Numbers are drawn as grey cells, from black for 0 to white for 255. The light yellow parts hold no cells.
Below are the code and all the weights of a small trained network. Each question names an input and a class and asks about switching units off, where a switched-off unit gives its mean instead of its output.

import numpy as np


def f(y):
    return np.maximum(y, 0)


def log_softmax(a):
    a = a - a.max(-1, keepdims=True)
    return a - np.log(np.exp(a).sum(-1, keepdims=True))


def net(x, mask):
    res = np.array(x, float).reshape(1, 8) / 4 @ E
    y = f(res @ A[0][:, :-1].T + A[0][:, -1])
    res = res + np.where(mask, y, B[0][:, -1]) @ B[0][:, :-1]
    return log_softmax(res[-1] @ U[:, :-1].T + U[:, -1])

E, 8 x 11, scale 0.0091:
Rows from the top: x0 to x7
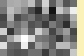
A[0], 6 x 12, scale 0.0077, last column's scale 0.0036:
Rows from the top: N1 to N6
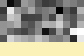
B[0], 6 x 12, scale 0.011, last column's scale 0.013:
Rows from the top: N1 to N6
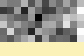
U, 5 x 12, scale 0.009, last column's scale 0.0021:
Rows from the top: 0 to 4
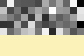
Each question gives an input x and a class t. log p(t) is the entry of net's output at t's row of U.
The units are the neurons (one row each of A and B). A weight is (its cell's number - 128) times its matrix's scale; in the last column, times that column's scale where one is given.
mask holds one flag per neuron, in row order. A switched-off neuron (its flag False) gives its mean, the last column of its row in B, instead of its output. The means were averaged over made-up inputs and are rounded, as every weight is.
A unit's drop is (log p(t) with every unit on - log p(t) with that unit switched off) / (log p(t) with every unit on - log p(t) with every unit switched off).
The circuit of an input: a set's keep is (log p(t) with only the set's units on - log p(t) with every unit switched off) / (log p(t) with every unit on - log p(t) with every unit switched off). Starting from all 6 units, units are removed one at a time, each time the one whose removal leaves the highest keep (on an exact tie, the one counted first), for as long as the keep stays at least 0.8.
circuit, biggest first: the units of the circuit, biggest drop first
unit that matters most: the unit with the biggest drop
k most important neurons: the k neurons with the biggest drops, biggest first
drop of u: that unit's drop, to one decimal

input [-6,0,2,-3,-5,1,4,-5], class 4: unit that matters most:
N2
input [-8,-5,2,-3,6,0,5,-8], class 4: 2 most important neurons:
N5, N6
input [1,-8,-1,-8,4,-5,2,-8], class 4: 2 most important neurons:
N6, N5
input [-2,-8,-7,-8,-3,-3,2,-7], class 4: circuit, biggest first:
N6, N5
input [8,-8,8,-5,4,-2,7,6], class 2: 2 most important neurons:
N1, N6
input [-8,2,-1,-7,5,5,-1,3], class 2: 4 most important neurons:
N2, N6, N1, N4
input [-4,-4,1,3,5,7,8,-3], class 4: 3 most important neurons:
N5, N6, N2
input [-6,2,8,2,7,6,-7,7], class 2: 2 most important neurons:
N5, N1
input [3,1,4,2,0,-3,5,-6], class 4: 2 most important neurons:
N5, N2
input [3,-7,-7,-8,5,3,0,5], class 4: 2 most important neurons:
N6, N5
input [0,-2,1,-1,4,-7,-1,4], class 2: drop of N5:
0.1
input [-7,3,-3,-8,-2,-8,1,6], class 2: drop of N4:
-0.1
